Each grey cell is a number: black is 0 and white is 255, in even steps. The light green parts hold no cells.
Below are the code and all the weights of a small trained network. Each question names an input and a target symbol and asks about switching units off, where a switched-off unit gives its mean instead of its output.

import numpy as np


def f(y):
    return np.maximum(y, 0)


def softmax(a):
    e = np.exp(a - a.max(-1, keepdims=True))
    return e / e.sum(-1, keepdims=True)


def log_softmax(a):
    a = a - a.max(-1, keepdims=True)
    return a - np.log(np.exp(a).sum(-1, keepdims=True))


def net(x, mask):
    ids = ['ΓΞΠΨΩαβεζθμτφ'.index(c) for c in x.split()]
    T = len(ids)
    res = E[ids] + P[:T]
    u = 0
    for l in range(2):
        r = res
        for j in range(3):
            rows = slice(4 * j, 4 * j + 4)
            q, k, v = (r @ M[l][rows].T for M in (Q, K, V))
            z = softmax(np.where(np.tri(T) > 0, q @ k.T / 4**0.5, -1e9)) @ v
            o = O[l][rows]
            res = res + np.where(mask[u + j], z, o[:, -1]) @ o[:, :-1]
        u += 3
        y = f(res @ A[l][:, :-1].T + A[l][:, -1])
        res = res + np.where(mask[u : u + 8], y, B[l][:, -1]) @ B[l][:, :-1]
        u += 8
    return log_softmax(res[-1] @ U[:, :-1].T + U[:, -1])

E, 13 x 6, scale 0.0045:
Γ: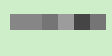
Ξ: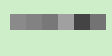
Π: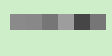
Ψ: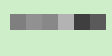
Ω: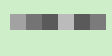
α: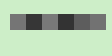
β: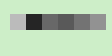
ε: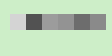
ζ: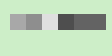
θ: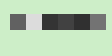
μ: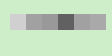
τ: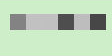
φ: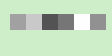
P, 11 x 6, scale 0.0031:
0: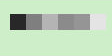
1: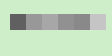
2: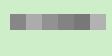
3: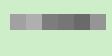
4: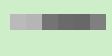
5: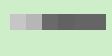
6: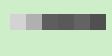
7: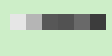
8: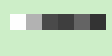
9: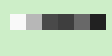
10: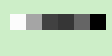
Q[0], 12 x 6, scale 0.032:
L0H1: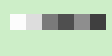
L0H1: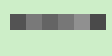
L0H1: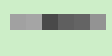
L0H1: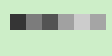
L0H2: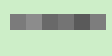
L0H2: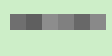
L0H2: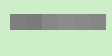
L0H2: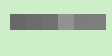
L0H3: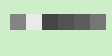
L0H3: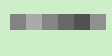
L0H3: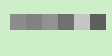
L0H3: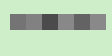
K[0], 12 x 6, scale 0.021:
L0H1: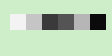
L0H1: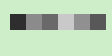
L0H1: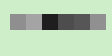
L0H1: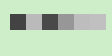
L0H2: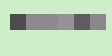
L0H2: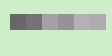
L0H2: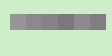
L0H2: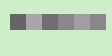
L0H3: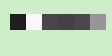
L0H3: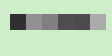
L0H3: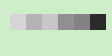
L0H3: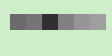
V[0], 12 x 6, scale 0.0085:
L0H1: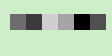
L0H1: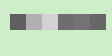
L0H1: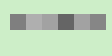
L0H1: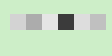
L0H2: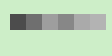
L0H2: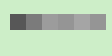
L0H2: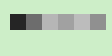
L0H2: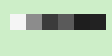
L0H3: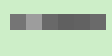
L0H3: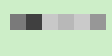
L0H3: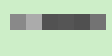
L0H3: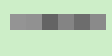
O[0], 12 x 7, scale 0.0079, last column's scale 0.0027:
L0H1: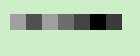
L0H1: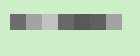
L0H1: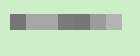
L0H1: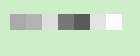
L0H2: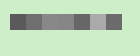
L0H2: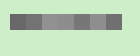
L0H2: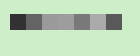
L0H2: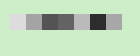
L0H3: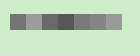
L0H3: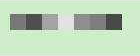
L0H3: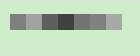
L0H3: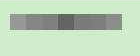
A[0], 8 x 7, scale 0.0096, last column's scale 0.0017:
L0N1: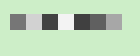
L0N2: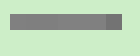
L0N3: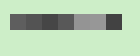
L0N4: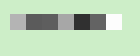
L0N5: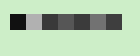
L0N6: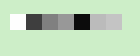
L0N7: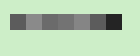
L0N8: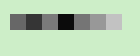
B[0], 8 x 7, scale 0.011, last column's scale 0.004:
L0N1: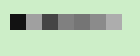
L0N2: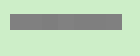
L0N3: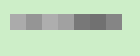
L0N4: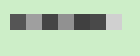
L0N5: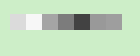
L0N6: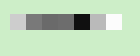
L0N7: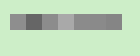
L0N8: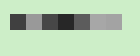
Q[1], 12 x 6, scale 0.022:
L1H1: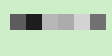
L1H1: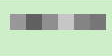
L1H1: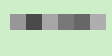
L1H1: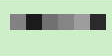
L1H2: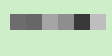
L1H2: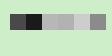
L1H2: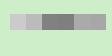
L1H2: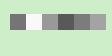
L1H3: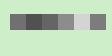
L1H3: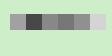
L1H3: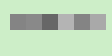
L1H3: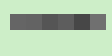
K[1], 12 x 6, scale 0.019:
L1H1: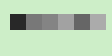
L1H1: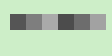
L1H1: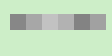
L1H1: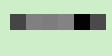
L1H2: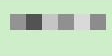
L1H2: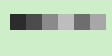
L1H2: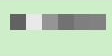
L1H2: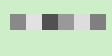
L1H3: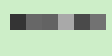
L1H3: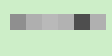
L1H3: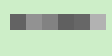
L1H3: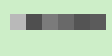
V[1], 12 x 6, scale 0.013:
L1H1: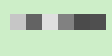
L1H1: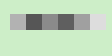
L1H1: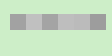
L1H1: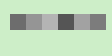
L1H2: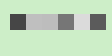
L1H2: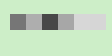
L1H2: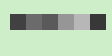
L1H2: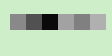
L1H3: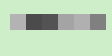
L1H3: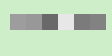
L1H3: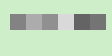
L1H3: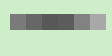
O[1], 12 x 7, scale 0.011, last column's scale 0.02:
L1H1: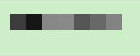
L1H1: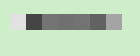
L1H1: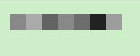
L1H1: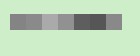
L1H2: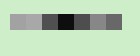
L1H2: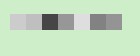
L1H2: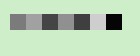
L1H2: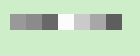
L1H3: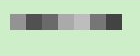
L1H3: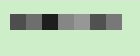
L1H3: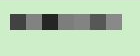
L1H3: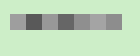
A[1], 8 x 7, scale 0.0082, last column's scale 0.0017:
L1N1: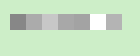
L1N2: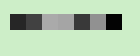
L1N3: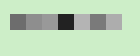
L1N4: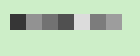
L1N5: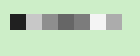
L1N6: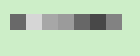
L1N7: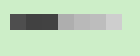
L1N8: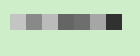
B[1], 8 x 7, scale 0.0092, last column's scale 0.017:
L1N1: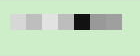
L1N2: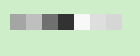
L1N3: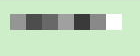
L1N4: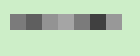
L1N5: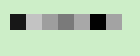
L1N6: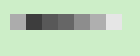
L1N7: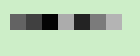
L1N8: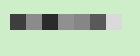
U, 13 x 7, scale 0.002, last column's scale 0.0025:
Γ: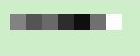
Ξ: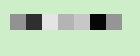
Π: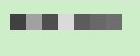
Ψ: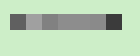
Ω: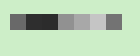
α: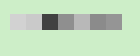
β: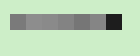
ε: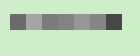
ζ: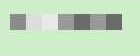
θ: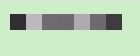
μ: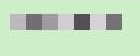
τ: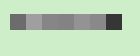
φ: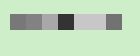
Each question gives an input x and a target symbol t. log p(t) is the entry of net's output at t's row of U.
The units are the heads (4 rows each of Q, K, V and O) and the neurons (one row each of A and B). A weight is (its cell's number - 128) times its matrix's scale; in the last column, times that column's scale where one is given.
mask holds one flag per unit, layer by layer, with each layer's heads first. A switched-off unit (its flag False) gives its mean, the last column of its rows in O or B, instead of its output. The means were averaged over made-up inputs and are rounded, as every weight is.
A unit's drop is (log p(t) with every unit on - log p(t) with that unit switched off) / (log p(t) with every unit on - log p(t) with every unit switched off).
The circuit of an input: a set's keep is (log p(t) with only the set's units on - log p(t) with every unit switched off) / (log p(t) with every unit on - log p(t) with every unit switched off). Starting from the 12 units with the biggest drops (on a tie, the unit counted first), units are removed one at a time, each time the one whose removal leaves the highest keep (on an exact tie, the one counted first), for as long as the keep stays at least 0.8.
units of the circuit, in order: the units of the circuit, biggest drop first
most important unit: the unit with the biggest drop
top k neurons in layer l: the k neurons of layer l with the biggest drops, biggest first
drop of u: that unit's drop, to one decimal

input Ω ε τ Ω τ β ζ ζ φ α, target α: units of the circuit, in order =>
L0H1, L1H2, L1H1
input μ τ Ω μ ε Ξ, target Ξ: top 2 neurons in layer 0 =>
L0N4, L0N6
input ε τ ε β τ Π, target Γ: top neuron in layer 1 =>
L1N2
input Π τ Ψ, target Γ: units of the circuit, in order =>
L1H2, L0N6, L0H1
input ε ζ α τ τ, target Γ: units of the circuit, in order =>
L1H2, L0H1, L0N6, L1N2
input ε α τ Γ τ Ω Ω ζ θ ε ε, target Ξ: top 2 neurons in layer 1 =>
L1N2, L1N7
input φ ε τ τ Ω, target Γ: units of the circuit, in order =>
L1H2, L0N6, L1N2
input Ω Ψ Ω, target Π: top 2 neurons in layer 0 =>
L0N1, L0N4
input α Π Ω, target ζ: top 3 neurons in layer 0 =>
L0N1, L0N8, L0N4
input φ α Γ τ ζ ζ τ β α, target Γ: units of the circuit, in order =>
L1H2, L0N6, L0H1, L1N2
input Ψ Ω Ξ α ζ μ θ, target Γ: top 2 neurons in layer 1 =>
L1N3, L1N2
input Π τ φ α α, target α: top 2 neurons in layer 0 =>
L0N8, L0N6
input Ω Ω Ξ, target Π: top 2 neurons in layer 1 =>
L1N7, L1N5
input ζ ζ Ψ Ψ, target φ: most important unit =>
L1N2
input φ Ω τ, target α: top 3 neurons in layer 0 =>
L0N6, L0N4, L0N5
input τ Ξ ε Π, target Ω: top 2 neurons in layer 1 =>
L1N7, L1N2
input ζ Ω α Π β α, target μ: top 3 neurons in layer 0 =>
L0N6, L0N8, L0N5
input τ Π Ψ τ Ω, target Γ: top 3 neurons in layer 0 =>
L0N6, L0N4, L0N1
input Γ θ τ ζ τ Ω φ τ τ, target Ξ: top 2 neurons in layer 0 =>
L0N5, L0N8
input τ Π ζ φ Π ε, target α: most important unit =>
L0N6
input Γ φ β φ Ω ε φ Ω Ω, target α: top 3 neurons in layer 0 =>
L0N1, L0N6, L0N4
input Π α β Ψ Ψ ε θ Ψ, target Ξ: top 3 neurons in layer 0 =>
L0N5, L0N8, L0N7
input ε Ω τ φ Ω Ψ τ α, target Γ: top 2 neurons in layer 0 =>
L0N6, L0N8
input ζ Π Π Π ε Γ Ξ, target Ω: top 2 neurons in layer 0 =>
L0N6, L0N1
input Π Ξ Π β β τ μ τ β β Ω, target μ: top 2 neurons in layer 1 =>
L1N1, L1N7
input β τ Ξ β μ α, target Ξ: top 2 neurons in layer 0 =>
L0N6, L0N4
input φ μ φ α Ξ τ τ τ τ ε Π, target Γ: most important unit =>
L1H2
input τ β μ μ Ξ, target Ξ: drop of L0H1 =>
0.3
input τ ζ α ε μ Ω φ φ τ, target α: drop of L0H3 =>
0.0
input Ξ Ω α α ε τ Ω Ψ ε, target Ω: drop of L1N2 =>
0.2
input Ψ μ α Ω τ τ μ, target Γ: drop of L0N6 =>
0.7
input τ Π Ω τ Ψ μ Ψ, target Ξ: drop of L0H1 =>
0.3
